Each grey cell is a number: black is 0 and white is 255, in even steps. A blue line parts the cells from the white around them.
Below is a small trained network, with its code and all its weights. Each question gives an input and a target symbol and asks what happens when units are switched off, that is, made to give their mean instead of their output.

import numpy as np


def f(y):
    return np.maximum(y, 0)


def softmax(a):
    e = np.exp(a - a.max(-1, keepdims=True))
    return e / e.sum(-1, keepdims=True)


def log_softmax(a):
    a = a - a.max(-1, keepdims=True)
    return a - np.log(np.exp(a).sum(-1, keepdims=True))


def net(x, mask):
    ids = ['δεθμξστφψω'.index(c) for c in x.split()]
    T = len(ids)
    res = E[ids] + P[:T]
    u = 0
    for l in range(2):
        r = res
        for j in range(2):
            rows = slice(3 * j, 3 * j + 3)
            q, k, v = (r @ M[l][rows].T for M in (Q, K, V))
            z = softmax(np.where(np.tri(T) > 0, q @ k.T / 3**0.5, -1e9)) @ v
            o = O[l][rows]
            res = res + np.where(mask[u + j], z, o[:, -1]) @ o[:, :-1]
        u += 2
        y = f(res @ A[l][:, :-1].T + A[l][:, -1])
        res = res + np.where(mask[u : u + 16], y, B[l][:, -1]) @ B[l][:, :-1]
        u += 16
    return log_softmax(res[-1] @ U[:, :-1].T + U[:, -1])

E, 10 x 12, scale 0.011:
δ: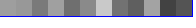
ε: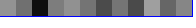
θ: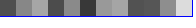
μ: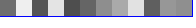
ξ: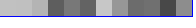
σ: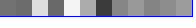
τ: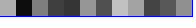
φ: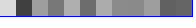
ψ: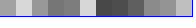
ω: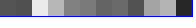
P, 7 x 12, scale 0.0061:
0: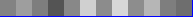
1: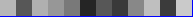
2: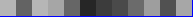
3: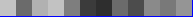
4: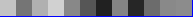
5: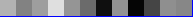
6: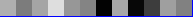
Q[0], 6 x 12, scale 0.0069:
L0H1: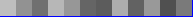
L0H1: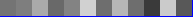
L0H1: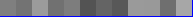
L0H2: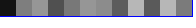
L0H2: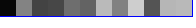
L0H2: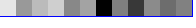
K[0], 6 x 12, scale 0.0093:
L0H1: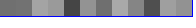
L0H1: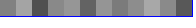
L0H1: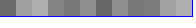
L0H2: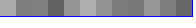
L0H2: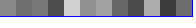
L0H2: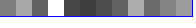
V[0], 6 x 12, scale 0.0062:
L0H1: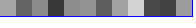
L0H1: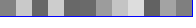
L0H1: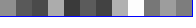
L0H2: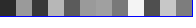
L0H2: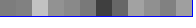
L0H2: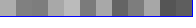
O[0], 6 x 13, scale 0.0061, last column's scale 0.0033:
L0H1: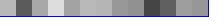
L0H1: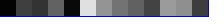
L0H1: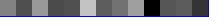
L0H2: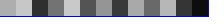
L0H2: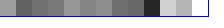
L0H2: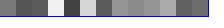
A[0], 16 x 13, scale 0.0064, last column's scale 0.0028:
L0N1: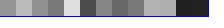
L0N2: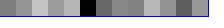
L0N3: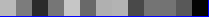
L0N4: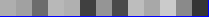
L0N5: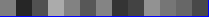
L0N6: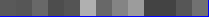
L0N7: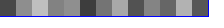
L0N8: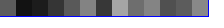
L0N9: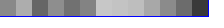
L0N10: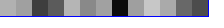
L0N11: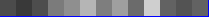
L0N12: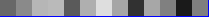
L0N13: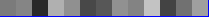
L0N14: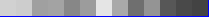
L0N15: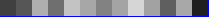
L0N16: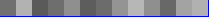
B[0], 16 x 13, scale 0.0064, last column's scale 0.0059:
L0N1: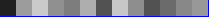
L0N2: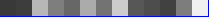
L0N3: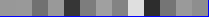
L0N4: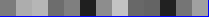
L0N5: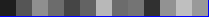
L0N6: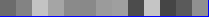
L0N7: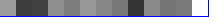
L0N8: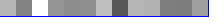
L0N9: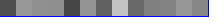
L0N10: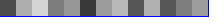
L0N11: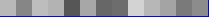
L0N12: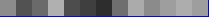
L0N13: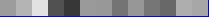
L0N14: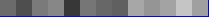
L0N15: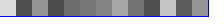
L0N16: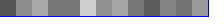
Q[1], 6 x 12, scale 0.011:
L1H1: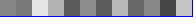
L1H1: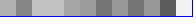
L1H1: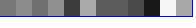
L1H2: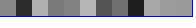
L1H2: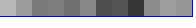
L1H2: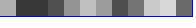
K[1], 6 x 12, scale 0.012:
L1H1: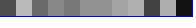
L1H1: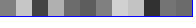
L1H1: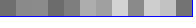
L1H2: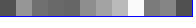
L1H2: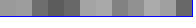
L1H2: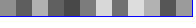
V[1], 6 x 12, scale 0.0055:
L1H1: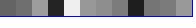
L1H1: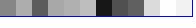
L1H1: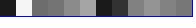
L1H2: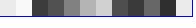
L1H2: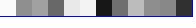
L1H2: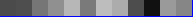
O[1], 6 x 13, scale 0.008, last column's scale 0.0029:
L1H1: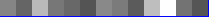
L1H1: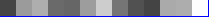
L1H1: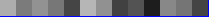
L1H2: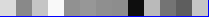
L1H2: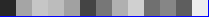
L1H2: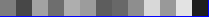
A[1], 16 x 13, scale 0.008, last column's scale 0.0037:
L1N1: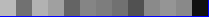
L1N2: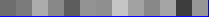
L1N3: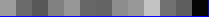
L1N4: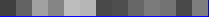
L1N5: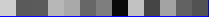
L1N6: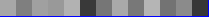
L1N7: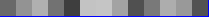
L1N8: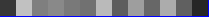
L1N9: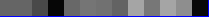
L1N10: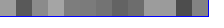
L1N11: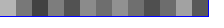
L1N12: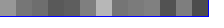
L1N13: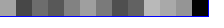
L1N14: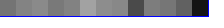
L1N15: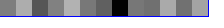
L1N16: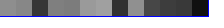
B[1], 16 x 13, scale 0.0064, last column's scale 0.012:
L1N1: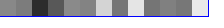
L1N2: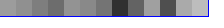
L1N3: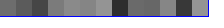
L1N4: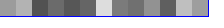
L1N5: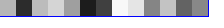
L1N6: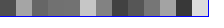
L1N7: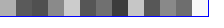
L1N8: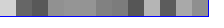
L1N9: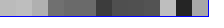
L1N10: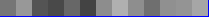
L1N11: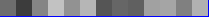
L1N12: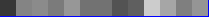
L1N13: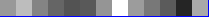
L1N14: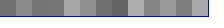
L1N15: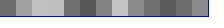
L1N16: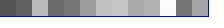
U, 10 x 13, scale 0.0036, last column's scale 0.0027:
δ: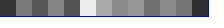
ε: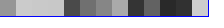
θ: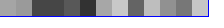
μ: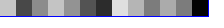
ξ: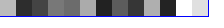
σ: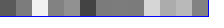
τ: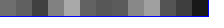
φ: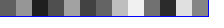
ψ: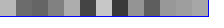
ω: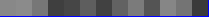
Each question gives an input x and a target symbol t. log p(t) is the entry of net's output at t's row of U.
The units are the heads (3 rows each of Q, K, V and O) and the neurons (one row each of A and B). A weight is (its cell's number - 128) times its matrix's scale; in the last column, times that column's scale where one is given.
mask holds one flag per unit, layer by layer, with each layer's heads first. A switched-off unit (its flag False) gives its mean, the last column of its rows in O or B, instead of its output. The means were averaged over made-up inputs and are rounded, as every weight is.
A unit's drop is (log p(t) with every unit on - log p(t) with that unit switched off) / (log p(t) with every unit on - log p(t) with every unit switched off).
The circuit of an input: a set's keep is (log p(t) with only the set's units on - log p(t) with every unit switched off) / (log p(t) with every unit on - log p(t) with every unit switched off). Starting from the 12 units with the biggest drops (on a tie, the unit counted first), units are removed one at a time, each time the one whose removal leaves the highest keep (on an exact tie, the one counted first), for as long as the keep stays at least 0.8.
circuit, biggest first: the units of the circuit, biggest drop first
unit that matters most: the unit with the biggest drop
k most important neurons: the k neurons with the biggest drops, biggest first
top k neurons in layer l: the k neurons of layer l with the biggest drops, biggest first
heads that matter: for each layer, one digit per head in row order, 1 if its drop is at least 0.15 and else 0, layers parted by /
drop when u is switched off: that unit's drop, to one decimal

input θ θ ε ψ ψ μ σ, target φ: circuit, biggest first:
L0H2, L1H2, L0N1, L1H1
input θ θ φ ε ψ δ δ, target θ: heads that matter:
01 / 11
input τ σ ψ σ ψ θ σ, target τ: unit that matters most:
L1H1
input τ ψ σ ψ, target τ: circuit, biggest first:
L1H1, L0H1, L1N3, L1N6
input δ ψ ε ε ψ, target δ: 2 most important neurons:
L1N16, L0N12
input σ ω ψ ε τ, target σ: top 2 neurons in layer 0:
L0N15, L0N8
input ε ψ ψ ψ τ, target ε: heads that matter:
01 / 01
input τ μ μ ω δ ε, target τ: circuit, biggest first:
L1H1, L0H2, L0H1, L1N3
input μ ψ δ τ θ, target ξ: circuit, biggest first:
L1H2, L0H1
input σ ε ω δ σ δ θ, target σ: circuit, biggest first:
L1H2, L1H1, L0N15, L1N1
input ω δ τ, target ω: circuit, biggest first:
L1H2, L1N9, L0N12
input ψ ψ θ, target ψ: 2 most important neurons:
L1N7, L1N1
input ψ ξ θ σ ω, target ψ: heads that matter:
01 / 10
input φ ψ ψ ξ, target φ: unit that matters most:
L0H2
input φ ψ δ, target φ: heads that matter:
01 / 11
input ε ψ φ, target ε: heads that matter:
01 / 01
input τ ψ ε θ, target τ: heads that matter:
10 / 10
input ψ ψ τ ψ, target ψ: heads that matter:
00 / 10
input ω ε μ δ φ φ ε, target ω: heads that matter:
11 / 01
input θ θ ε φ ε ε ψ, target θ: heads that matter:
00 / 11
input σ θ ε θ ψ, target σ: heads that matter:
00 / 11
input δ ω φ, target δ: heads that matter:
01 / 11
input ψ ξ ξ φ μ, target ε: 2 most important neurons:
L0N4, L0N13
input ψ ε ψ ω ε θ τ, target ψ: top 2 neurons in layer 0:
L0N8, L0N7
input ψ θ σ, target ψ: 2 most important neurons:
L1N7, L1N1
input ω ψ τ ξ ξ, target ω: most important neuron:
L1N9
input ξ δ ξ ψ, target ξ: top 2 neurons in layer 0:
L0N12, L0N14
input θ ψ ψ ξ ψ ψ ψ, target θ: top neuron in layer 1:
L1N13
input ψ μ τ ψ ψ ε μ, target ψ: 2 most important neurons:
L1N7, L0N2
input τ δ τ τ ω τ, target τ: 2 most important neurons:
L1N3, L1N6
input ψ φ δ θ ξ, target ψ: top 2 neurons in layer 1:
L1N7, L1N1
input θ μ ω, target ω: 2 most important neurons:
L1N9, L0N1
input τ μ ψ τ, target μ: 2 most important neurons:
L1N5, L0N2
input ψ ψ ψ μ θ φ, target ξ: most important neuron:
L0N1
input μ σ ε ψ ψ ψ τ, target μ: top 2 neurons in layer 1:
L1N5, L1N16
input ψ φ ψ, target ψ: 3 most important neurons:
L1N7, L1N1, L0N2
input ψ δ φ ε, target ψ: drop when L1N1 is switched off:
0.2
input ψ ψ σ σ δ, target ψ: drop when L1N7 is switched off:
0.4
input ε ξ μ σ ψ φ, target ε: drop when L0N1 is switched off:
0.1
